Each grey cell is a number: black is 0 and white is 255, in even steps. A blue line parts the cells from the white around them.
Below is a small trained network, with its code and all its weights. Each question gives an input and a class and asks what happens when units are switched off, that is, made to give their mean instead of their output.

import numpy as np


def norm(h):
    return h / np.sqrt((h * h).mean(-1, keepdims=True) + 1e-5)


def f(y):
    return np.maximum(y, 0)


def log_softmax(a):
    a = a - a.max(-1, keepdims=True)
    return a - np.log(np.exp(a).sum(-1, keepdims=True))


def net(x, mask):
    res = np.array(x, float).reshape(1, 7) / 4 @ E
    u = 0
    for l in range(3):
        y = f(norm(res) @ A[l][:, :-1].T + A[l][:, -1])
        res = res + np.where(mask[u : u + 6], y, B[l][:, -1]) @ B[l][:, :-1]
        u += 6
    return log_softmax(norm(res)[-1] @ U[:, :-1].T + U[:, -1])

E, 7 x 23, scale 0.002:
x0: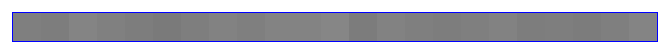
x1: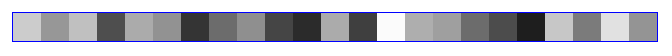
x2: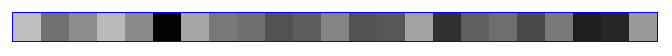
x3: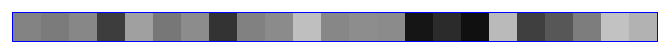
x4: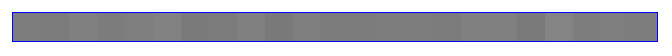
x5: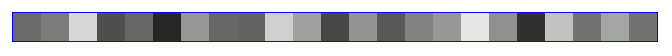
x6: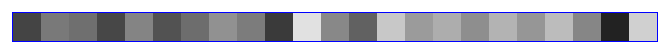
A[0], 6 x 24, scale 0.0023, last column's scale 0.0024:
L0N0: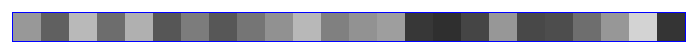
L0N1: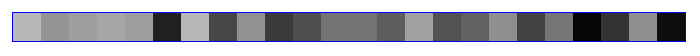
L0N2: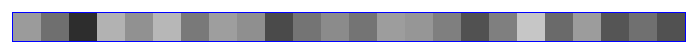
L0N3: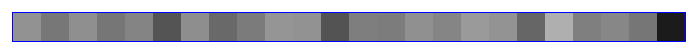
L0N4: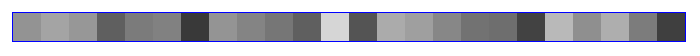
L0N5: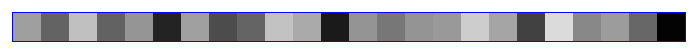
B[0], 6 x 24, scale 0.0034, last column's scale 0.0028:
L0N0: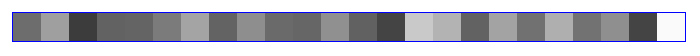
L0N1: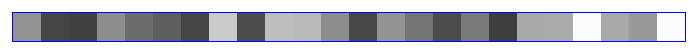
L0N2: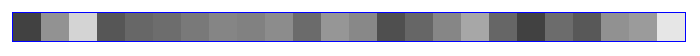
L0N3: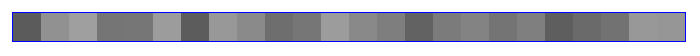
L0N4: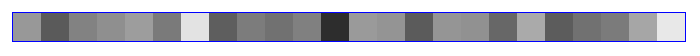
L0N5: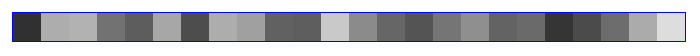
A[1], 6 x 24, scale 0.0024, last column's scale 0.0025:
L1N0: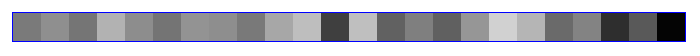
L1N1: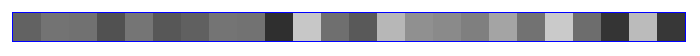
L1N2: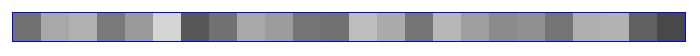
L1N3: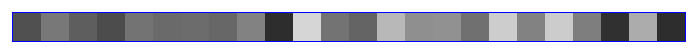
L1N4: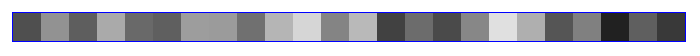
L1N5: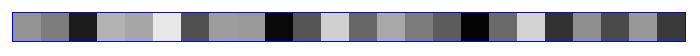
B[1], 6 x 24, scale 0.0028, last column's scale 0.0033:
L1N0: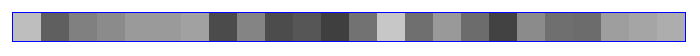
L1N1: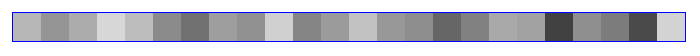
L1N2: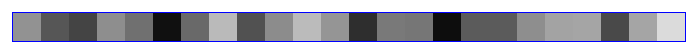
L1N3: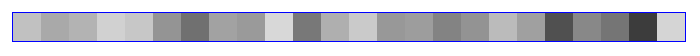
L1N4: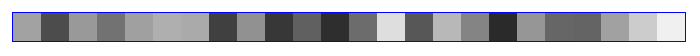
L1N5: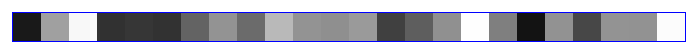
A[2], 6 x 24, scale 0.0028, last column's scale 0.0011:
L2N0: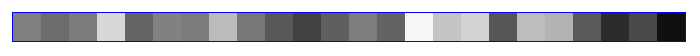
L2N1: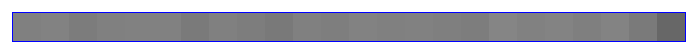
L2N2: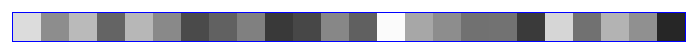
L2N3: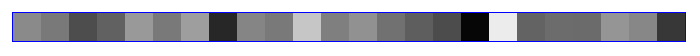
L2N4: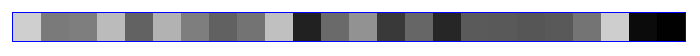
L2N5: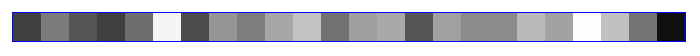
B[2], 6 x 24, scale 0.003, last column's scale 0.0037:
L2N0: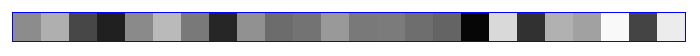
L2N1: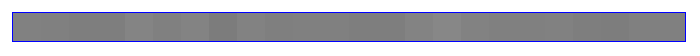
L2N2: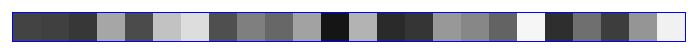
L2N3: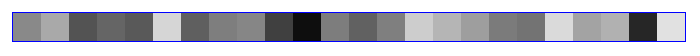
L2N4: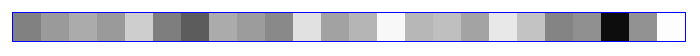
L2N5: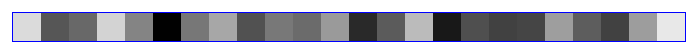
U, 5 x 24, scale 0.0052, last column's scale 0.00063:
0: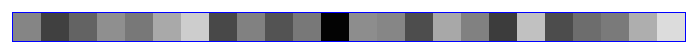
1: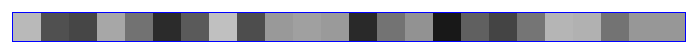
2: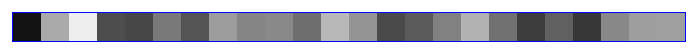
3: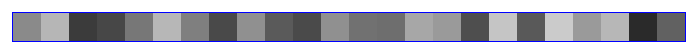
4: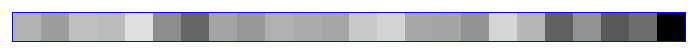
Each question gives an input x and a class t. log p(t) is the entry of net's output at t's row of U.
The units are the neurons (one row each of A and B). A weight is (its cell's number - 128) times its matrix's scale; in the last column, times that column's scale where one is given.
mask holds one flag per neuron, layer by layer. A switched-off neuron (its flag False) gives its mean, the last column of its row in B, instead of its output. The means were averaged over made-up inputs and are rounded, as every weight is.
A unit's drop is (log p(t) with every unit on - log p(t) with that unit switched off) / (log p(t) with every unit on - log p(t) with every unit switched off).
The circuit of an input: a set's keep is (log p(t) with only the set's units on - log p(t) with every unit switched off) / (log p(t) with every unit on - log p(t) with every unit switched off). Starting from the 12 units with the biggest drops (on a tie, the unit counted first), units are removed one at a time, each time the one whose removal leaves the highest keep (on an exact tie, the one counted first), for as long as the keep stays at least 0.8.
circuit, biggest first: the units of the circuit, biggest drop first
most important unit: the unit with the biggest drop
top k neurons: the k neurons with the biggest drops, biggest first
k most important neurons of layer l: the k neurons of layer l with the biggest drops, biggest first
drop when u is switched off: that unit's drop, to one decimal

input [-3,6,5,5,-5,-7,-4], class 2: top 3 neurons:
L1N5, L1N4, L1N0
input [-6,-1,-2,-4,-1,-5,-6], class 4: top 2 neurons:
L2N4, L0N5
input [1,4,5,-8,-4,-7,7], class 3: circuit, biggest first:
L2N0
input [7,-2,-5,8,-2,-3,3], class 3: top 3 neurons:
L2N3, L0N1, L0N0
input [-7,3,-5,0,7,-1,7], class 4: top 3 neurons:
L1N3, L1N1, L0N1
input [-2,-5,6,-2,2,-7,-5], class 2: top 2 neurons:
L1N5, L2N5
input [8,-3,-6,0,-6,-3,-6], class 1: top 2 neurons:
L2N5, L1N2
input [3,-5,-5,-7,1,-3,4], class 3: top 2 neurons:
L2N0, L0N1
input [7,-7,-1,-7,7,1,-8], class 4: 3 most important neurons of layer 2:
L2N4, L2N2, L2N3
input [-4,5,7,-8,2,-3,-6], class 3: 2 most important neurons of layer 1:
L1N2, L1N4
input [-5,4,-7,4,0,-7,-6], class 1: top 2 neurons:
L2N5, L1N2
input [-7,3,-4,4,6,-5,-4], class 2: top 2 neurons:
L1N5, L0N1
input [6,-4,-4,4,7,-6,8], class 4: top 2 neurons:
L1N3, L1N1
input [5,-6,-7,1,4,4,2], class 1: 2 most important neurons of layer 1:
L1N2, L1N5
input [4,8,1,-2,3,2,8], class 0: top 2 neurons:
L2N2, L0N4
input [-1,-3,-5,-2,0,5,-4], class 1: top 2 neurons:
L2N5, L1N5
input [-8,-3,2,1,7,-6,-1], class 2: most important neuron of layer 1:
L1N5
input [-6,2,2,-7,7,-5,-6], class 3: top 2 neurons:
L2N0, L0N5
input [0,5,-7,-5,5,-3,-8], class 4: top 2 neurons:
L2N4, L0N1
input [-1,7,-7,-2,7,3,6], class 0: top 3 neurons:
L2N2, L0N4, L0N1
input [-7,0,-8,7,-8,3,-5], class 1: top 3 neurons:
L2N5, L1N2, L2N0
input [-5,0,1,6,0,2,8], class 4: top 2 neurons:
L1N3, L1N1
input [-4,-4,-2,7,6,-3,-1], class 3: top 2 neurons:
L2N3, L0N0
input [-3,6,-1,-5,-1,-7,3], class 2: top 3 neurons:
L1N5, L1N4, L1N0
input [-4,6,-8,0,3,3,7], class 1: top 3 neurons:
L2N5, L1N2, L1N4
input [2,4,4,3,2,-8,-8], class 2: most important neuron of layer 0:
L0N2
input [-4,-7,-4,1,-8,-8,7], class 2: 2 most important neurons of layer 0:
L0N2, L0N4
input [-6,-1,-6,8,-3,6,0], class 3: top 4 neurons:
L2N3, L0N0, L0N1, L1N5
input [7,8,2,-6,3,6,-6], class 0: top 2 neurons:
L2N2, L1N5
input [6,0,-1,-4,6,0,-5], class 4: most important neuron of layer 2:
L2N4
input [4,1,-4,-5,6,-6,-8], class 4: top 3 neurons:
L2N4, L0N5, L0N1
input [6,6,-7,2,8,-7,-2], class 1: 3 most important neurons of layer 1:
L1N2, L1N4, L1N0
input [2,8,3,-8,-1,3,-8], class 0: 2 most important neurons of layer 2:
L2N2, L2N3
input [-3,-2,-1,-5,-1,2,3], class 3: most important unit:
L2N0
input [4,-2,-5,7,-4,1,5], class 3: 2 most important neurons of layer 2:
L2N3, L2N4
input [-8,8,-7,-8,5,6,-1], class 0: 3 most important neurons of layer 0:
L0N4, L0N1, L0N0
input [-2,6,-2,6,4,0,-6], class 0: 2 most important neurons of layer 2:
L2N2, L2N0
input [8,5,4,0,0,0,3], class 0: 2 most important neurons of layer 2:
L2N2, L2N5
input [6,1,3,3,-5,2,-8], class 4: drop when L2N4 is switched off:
1.3
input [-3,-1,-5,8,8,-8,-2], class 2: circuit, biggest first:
L1N5
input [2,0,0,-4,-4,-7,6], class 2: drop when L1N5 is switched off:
0.4
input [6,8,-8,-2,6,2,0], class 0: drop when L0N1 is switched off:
0.2
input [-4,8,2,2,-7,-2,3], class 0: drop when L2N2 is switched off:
0.2
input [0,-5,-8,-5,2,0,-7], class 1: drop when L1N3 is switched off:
0.1
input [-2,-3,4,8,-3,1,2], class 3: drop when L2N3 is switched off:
0.2
